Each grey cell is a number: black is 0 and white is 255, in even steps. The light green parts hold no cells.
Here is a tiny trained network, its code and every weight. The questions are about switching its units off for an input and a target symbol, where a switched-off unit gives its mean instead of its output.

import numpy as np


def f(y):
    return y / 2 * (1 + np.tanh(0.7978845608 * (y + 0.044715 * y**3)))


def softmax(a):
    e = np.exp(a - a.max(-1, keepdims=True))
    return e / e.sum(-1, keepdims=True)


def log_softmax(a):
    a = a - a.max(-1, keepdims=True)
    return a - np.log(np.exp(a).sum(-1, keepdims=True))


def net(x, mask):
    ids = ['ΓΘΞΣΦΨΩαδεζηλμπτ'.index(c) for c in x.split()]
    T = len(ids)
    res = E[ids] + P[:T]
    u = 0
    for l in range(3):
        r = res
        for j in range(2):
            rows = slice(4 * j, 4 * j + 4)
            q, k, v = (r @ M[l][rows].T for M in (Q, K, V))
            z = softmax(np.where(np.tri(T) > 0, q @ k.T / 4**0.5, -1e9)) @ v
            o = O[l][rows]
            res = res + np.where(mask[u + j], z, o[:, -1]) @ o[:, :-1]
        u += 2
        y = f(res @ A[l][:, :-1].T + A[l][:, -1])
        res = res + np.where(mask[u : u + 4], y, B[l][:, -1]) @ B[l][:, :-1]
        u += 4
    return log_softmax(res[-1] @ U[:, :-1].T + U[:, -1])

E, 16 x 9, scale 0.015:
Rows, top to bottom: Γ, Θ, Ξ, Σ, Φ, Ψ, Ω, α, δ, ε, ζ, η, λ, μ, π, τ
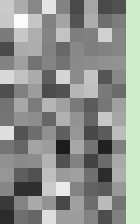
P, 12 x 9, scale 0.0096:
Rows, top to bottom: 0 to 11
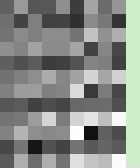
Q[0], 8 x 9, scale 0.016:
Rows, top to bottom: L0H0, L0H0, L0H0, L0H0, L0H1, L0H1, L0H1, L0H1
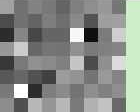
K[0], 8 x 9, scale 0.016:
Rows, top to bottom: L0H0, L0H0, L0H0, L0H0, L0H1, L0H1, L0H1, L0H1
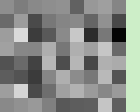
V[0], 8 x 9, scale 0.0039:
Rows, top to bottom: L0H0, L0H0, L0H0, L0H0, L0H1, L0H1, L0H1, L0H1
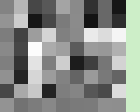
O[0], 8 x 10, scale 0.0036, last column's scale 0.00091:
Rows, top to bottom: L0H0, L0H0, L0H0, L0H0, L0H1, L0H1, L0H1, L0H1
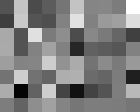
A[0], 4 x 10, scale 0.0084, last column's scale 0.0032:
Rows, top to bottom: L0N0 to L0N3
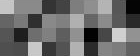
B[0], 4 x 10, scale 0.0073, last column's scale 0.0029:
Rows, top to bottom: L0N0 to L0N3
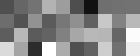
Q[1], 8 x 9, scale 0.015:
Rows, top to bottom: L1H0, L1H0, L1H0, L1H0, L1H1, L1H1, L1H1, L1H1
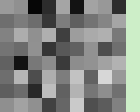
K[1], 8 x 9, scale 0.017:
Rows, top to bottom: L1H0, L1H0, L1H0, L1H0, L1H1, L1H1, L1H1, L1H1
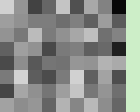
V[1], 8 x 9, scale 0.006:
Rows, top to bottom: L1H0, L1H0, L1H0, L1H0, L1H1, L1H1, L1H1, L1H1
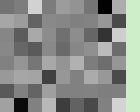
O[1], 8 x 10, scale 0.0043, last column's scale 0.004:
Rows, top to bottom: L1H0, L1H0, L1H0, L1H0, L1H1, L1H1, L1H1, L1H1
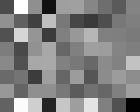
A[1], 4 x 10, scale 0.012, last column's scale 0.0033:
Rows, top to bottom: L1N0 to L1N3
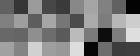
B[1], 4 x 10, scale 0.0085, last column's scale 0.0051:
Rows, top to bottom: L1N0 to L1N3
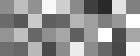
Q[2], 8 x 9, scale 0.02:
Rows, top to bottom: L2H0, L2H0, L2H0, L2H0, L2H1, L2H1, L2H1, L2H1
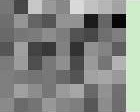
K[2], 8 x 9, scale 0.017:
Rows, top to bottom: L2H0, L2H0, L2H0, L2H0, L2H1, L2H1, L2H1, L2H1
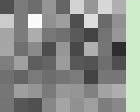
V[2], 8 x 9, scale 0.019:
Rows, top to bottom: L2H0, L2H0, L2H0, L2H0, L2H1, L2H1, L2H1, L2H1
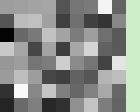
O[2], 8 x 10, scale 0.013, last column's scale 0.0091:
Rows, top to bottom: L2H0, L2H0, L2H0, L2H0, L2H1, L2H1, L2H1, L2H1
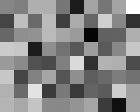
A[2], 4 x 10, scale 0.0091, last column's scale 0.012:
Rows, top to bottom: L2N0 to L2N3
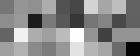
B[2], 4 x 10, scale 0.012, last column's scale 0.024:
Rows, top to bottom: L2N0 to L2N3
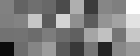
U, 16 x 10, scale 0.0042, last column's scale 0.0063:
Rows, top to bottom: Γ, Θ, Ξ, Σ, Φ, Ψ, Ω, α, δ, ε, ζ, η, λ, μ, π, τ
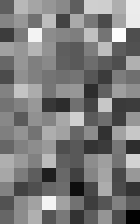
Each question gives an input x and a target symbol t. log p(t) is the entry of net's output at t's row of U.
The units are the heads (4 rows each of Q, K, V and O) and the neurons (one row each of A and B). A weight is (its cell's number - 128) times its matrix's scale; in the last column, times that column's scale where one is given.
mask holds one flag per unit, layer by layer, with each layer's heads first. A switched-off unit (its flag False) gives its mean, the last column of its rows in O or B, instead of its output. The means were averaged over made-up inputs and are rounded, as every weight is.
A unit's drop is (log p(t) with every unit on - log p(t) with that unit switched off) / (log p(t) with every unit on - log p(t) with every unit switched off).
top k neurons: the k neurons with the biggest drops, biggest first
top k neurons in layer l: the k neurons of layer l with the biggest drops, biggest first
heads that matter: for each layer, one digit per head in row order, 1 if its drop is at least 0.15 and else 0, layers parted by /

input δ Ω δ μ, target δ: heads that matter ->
00 / 00 / 11
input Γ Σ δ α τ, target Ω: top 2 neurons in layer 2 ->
(L2N1, L2N2)
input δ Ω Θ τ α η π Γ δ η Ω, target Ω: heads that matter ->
10 / 01 / 10
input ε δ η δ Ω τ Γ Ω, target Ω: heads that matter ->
00 / 00 / 10
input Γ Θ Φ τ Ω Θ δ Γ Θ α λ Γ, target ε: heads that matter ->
00 / 00 / 10
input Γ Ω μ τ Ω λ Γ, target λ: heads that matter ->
00 / 00 / 11
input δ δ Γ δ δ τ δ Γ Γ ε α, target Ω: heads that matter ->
00 / 00 / 10
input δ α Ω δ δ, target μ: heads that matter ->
00 / 10 / 11
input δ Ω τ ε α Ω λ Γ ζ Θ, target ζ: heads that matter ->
00 / 00 / 11
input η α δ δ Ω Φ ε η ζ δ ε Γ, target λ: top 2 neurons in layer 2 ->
(L2N0, L2N3)
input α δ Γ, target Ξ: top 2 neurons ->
(L1N3, L1N1)
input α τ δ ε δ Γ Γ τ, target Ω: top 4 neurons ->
(L1N3, L2N1, L2N0, L2N2)
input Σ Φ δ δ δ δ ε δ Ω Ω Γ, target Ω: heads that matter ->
00 / 00 / 10
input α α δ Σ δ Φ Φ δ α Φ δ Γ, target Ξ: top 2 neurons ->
(L1N1, L0N1)
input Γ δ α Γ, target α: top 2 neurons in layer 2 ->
(L2N2, L2N1)
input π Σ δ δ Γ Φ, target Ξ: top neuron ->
(L1N3)
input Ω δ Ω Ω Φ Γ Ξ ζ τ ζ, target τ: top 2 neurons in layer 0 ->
(L0N3, L0N2)
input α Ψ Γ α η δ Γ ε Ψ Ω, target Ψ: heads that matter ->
00 / 00 / 11
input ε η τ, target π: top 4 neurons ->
(L1N3, L1N2, L0N3, L2N0)
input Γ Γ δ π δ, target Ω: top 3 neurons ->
(L2N1, L1N3, L2N2)
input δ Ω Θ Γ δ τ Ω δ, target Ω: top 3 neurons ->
(L1N3, L2N1, L2N2)
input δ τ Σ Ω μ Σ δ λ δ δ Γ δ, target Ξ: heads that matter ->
10 / 00 / 10
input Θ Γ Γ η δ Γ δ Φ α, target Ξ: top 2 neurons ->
(L1N3, L0N3)
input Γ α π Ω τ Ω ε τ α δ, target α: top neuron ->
(L2N2)
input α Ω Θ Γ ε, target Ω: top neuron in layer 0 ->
(L0N0)
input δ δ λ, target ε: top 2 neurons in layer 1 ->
(L1N2, L1N3)
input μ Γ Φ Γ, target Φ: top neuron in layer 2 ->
(L2N3)
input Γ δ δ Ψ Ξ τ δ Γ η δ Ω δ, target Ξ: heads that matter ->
00 / 00 / 10
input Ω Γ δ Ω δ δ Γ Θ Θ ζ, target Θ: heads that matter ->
00 / 00 / 11
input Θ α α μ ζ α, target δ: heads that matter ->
00 / 00 / 10
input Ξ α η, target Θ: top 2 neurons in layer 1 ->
(L1N3, L1N1)
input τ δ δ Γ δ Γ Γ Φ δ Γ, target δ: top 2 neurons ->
(L1N3, L0N3)
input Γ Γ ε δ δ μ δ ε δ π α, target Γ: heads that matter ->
01 / 11 / 01
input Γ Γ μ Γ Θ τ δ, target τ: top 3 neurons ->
(L2N2, L0N3, L1N2)
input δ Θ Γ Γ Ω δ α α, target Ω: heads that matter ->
10 / 01 / 10
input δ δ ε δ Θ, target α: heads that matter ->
00 / 00 / 10
